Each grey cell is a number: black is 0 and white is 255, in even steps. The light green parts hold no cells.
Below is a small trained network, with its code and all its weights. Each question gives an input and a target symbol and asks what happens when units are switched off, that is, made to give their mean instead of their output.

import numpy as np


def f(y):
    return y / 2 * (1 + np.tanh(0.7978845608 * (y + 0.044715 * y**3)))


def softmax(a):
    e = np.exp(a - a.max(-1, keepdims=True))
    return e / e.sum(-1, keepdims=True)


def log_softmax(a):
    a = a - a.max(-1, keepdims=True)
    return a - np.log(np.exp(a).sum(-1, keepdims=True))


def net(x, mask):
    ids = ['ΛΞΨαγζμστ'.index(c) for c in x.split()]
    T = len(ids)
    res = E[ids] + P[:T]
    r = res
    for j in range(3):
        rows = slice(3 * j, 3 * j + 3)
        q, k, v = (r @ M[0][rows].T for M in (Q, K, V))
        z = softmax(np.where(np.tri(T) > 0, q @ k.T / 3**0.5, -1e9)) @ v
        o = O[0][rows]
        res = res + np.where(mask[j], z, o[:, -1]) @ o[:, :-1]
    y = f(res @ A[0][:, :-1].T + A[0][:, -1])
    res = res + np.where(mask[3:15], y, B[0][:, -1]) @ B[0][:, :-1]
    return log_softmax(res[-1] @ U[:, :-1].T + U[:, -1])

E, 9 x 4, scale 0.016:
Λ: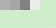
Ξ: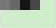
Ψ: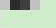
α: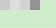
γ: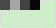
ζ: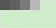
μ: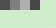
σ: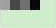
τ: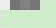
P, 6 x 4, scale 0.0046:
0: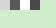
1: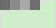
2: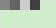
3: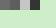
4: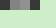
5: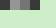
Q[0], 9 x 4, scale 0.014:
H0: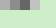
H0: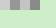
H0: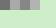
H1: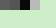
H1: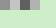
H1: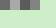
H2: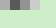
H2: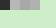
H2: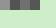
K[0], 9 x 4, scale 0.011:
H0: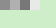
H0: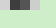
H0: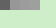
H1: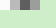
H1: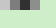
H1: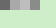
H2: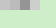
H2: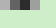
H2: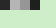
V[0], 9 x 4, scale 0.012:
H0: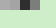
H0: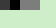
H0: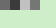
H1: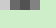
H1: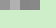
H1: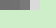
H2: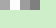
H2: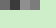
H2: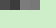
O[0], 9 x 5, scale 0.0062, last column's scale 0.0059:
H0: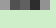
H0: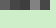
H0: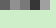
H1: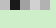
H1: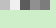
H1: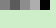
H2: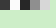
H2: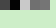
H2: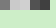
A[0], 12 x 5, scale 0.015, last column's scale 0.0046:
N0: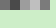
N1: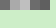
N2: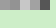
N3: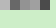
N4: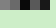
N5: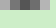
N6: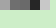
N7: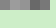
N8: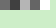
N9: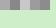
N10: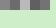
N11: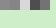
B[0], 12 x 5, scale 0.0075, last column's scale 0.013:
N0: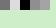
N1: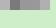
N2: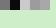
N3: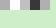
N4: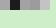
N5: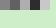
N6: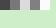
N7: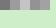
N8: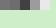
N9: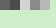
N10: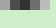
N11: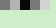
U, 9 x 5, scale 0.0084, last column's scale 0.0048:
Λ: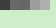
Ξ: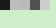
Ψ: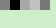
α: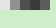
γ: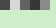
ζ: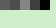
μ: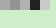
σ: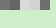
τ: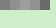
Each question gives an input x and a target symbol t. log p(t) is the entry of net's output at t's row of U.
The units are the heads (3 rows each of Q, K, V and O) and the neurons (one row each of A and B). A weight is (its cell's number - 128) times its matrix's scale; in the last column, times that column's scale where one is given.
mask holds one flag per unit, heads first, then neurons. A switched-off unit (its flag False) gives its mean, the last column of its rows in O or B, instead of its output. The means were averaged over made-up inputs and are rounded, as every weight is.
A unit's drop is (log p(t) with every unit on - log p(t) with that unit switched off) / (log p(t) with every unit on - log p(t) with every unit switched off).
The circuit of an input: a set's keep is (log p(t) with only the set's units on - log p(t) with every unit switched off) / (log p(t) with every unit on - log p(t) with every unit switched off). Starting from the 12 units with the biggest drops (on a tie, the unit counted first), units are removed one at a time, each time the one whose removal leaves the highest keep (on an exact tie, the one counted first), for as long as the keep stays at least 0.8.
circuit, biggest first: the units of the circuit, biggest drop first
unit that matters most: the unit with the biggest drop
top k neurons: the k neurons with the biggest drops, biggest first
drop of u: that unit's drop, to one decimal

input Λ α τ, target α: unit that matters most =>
H2
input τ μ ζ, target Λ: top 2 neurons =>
[N3, N0]
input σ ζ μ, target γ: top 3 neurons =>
[N11, N4, N2]
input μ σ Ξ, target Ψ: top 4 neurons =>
[N4, N3, N11, N0]
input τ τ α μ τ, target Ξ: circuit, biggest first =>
[H1, N6, N10]
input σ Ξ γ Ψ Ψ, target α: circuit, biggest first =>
[H1, N0, N3, N6]
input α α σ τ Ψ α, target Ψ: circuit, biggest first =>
[H2, N2]
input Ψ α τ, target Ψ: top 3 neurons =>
[N4, N11, N3]
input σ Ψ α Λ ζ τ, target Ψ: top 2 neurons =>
[N4, N3]
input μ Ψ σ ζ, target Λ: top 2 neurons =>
[N0, N8]
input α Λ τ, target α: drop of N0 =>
-0.1
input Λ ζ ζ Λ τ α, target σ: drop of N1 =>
0.1
